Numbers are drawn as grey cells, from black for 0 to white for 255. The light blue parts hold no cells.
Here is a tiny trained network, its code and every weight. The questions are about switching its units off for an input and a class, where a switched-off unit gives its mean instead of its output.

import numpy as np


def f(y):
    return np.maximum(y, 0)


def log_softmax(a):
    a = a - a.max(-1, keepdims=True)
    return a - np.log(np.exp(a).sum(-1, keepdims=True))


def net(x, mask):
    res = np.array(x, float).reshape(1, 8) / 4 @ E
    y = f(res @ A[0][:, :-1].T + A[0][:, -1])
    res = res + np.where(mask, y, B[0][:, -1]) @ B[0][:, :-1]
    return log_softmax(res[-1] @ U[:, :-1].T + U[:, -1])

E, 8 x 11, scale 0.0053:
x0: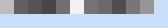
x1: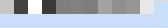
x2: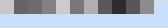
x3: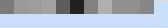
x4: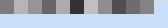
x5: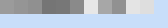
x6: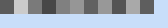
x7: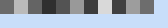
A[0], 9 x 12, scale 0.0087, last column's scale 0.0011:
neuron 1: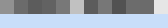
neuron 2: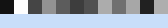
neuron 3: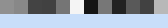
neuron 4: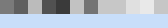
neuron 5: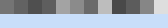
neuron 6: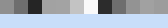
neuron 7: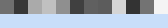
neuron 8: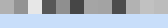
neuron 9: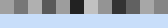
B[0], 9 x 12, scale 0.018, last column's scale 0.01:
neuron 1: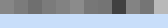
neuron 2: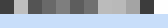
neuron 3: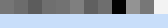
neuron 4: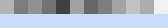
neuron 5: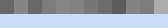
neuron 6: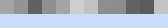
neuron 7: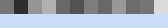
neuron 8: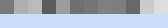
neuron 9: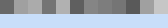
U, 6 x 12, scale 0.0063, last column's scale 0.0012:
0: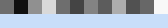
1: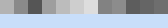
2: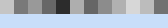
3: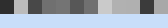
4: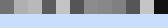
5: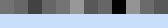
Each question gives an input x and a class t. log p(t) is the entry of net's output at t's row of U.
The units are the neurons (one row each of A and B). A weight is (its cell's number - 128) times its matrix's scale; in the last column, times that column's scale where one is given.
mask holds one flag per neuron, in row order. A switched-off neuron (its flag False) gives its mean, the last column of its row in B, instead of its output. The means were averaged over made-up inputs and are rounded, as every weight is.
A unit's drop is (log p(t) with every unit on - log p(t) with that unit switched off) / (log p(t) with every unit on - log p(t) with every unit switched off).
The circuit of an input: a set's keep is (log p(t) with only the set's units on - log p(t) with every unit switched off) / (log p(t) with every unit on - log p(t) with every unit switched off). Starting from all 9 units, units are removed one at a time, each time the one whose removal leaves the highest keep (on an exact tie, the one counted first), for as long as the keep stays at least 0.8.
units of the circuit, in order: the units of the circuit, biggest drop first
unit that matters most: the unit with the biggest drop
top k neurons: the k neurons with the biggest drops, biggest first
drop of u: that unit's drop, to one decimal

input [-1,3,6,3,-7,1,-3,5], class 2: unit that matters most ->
neuron 3
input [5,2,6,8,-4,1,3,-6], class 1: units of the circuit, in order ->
neuron 6; neuron 3
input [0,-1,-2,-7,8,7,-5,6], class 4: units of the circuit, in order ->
neuron 8; neuron 9
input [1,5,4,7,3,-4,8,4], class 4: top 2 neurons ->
neuron 8; neuron 9
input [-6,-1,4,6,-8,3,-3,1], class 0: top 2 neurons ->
neuron 2; neuron 7
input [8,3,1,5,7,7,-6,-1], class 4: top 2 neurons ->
neuron 9; neuron 8
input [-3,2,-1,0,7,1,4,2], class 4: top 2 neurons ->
neuron 8; neuron 9
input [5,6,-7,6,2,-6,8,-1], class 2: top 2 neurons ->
neuron 4; neuron 9
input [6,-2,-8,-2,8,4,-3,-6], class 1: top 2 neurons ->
neuron 6; neuron 2
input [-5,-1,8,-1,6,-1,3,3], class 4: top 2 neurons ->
neuron 9; neuron 8
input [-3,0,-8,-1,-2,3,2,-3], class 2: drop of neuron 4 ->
1.0
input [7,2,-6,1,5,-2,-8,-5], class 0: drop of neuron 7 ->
0.2
